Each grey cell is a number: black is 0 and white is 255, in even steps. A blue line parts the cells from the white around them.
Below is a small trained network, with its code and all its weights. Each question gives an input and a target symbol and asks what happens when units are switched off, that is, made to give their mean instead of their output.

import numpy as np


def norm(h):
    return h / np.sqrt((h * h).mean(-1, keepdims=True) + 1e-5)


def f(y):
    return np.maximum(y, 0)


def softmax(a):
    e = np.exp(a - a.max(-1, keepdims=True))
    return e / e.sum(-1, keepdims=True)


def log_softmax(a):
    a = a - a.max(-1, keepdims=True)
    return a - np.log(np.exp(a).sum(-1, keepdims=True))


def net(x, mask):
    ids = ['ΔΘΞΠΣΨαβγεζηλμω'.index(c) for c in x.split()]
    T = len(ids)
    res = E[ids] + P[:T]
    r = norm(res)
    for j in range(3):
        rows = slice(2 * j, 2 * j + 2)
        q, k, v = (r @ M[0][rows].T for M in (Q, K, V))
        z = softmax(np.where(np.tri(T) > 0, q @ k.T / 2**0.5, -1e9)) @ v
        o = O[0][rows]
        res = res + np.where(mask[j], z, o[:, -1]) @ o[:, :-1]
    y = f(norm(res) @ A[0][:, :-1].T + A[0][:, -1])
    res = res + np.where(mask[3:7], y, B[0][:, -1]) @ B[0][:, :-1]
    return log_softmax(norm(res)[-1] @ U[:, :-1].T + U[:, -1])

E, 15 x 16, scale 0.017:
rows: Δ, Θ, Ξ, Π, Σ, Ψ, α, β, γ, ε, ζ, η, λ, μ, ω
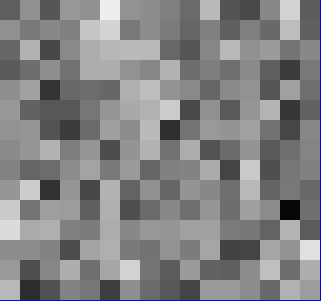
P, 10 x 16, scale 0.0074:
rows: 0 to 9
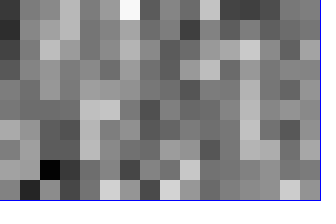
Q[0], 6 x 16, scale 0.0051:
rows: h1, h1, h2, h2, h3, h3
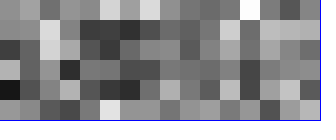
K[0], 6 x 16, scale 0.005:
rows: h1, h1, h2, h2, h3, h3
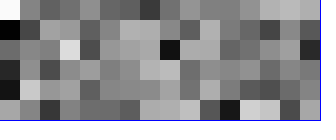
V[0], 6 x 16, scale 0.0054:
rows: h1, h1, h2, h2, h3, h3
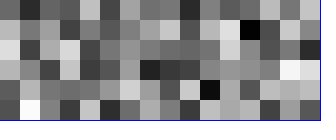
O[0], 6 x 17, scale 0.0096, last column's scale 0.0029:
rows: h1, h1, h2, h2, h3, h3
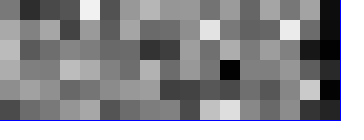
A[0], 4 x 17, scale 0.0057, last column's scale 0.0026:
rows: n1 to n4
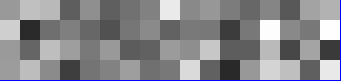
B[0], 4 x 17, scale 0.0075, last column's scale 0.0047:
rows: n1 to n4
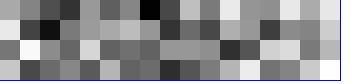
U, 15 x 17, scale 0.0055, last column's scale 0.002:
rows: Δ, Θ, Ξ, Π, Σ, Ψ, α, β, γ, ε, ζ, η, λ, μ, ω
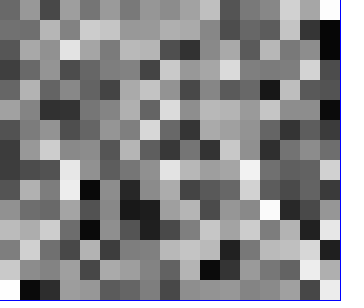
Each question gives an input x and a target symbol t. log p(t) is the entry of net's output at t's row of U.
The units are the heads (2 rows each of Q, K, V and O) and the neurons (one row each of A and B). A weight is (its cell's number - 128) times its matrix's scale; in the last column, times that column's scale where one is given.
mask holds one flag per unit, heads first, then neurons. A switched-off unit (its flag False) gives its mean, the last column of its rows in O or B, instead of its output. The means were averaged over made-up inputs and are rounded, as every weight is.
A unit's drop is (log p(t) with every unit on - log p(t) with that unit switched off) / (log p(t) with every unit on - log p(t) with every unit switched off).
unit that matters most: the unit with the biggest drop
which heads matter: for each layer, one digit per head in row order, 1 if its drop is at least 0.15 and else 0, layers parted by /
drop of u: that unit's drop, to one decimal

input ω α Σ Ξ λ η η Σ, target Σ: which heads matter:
011
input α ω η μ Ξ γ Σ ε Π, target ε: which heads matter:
100
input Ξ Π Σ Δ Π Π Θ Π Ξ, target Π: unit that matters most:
h2
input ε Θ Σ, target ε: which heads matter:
100
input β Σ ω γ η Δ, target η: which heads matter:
110
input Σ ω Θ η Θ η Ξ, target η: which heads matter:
100
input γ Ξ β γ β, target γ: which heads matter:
101
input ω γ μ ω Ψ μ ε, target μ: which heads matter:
001
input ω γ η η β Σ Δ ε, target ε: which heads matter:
101
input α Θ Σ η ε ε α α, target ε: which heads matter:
100
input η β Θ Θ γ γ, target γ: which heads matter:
001
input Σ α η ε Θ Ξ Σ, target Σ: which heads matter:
001
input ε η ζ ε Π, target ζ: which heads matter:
011
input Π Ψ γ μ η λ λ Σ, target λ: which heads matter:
110
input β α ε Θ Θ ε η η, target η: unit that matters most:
h1
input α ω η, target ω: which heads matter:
010
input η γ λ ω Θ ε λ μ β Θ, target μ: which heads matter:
001
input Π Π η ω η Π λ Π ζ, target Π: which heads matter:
010
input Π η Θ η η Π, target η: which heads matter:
100
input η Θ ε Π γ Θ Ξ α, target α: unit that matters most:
h3
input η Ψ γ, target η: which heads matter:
110
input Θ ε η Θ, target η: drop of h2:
0.1
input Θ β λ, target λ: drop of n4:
0.2
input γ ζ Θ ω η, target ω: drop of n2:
0.1
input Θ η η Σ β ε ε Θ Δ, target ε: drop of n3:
0.0
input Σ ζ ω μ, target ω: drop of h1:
0.1
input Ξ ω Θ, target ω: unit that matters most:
h2
